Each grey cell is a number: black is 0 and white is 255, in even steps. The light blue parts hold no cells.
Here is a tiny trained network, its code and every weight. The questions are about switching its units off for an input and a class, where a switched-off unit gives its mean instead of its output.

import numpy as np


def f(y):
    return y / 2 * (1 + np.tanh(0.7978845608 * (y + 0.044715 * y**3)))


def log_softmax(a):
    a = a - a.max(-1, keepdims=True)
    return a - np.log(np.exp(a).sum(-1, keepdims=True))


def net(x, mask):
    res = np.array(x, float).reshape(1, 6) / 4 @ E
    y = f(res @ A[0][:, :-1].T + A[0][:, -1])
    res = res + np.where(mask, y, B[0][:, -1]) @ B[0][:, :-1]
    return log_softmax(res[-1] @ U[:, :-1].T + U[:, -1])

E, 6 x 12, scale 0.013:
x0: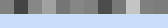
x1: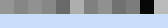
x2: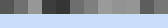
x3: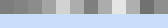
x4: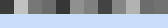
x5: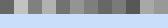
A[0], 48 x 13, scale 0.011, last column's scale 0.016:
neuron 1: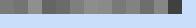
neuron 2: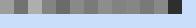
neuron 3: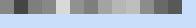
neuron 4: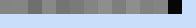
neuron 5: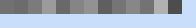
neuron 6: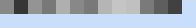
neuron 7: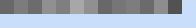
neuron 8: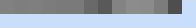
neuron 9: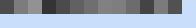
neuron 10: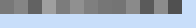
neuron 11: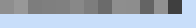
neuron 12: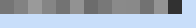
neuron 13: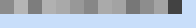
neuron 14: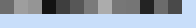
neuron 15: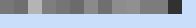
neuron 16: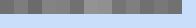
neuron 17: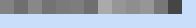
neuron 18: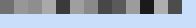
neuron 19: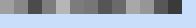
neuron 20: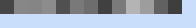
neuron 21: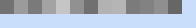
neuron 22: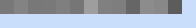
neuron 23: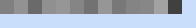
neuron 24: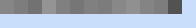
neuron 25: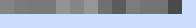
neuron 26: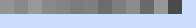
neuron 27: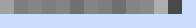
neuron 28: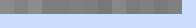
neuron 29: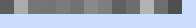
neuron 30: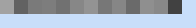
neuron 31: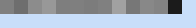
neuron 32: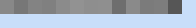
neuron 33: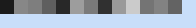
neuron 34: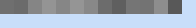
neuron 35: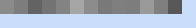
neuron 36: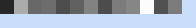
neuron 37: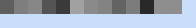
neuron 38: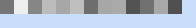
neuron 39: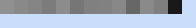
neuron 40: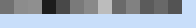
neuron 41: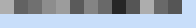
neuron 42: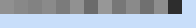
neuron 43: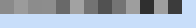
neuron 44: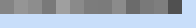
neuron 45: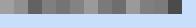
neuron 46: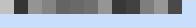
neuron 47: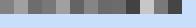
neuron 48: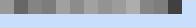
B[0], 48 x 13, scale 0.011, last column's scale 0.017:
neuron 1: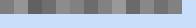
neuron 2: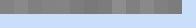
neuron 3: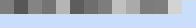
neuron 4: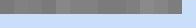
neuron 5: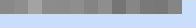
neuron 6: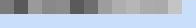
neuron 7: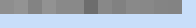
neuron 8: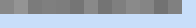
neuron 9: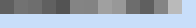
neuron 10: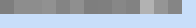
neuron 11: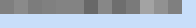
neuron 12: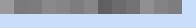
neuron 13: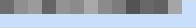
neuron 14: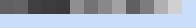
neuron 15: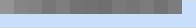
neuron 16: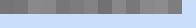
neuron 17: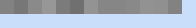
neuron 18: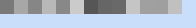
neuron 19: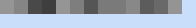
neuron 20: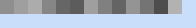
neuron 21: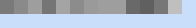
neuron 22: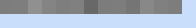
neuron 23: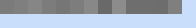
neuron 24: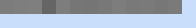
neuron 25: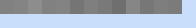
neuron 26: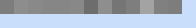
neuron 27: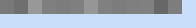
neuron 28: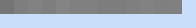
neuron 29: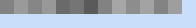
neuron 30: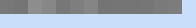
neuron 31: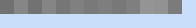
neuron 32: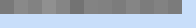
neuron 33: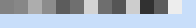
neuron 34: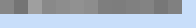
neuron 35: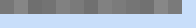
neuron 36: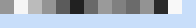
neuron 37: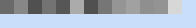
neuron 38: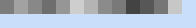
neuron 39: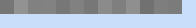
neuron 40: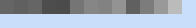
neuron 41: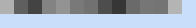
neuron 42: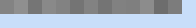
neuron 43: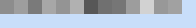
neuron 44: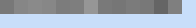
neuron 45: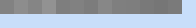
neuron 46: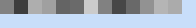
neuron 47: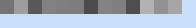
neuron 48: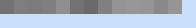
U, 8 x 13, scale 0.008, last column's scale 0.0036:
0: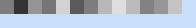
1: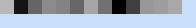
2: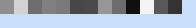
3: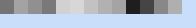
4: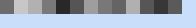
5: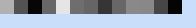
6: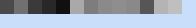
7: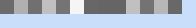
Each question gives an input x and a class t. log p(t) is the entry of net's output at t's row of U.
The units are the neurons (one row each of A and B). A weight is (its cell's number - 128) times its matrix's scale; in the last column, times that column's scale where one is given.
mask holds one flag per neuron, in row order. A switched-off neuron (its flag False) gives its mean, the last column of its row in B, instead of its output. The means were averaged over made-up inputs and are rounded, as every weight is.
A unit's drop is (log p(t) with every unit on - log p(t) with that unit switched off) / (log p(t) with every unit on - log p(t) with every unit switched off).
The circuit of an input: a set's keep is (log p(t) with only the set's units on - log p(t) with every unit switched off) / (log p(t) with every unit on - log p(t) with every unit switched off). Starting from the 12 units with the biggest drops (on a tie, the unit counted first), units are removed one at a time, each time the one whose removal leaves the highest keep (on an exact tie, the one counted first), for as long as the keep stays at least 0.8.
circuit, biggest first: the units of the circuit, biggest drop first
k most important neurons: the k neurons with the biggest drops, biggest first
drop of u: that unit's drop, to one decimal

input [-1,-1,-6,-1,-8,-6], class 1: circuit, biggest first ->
(neuron 46)
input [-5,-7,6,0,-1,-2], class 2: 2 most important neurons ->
(neuron 33; neuron 36)
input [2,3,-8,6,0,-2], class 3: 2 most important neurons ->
(neuron 38; neuron 13)
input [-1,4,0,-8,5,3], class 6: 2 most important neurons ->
(neuron 14; neuron 37)
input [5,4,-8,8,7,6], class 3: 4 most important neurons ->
(neuron 38; neuron 13; neuron 21; neuron 37)
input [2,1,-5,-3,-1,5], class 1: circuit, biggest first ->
(neuron 36; neuron 41)
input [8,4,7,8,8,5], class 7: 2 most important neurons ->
(neuron 18; neuron 43)
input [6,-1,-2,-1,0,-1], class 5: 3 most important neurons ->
(neuron 36; neuron 33; neuron 46)
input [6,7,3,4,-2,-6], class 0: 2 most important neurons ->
(neuron 6; neuron 3)
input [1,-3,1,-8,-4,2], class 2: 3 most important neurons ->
(neuron 36; neuron 33; neuron 47)
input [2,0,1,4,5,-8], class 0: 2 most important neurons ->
(neuron 6; neuron 3)
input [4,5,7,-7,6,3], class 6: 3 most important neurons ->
(neuron 14; neuron 37; neuron 40)
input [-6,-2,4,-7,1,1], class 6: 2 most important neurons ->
(neuron 14; neuron 40)
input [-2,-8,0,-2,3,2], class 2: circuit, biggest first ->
(neuron 47)
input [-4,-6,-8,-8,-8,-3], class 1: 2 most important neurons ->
(neuron 46; neuron 41)
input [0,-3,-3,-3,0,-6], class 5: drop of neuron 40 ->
0.1
